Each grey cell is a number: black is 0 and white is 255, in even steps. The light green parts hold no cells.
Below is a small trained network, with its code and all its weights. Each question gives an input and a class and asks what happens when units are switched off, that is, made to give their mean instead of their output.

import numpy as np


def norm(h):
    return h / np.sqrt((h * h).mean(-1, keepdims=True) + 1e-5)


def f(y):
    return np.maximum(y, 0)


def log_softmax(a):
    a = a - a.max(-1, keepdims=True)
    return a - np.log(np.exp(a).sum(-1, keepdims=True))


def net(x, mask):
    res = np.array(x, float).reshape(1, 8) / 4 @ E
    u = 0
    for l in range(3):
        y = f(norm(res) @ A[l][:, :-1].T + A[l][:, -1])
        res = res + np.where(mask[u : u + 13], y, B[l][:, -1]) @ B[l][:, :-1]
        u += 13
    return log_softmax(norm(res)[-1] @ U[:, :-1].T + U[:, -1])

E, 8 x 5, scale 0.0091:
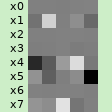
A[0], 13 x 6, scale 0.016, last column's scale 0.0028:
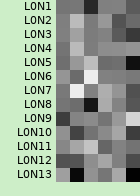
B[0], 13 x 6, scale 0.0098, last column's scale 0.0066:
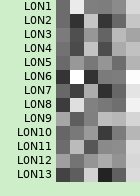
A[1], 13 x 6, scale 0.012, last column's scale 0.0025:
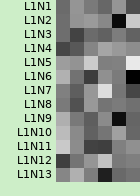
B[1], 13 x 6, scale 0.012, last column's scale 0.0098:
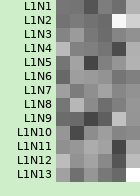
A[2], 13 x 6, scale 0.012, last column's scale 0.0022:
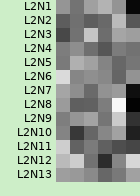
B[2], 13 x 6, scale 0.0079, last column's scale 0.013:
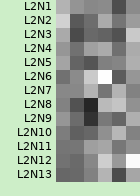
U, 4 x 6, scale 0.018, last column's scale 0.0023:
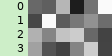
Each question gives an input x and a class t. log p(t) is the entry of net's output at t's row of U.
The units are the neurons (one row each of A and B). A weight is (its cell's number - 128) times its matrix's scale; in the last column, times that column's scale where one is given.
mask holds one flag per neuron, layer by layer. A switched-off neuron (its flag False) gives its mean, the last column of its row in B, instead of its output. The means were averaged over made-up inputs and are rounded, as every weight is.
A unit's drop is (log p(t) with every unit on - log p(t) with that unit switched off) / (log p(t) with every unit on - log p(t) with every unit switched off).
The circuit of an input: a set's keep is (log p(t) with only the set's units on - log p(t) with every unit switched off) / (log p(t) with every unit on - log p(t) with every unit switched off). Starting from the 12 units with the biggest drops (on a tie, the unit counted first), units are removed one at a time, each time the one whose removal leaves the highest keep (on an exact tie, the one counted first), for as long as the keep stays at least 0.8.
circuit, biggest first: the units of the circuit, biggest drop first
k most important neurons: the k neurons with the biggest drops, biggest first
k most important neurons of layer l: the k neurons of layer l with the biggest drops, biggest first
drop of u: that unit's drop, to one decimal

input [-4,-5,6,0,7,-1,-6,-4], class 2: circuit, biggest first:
L1N12
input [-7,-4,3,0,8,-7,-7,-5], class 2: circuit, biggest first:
L1N2, L1N12
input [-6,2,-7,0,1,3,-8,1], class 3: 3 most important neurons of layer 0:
L0N13, L0N7, L0N4
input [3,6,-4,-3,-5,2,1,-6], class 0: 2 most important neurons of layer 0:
L0N2, L0N6
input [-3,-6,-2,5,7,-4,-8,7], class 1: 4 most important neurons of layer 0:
L0N6, L0N7, L0N2, L0N4
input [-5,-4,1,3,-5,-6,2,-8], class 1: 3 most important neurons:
L0N8, L0N1, L1N2
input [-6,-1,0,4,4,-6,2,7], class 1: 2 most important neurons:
L0N6, L1N2
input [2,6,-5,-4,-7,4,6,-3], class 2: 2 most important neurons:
L0N13, L1N11
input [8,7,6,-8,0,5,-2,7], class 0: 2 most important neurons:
L0N2, L0N7
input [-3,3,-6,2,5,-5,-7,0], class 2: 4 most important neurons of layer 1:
L1N2, L1N4, L1N12, L1N9
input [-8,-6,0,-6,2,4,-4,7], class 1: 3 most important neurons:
L0N6, L0N7, L0N2
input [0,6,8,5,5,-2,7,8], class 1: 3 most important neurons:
L0N6, L0N11, L0N13
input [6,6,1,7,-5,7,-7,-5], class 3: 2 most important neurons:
L1N2, L1N9
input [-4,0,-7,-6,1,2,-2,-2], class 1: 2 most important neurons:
L0N8, L0N1
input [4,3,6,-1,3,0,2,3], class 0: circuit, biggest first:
L0N7
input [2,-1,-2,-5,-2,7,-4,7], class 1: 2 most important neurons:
L0N6, L0N11
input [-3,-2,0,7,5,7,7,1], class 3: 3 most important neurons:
L1N2, L1N9, L0N9
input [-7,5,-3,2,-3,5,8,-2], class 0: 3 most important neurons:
L0N2, L0N3, L0N12
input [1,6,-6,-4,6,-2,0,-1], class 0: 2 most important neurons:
L0N7, L0N4
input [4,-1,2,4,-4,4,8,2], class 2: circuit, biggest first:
L0N13
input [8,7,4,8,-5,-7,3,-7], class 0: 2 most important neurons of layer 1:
L1N2, L1N13
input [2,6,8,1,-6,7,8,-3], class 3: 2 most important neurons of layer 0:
L0N13, L0N7
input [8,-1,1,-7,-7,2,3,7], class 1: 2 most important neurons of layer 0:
L0N6, L0N11
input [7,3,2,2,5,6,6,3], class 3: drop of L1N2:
1.1
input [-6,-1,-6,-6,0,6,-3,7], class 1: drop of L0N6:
0.8
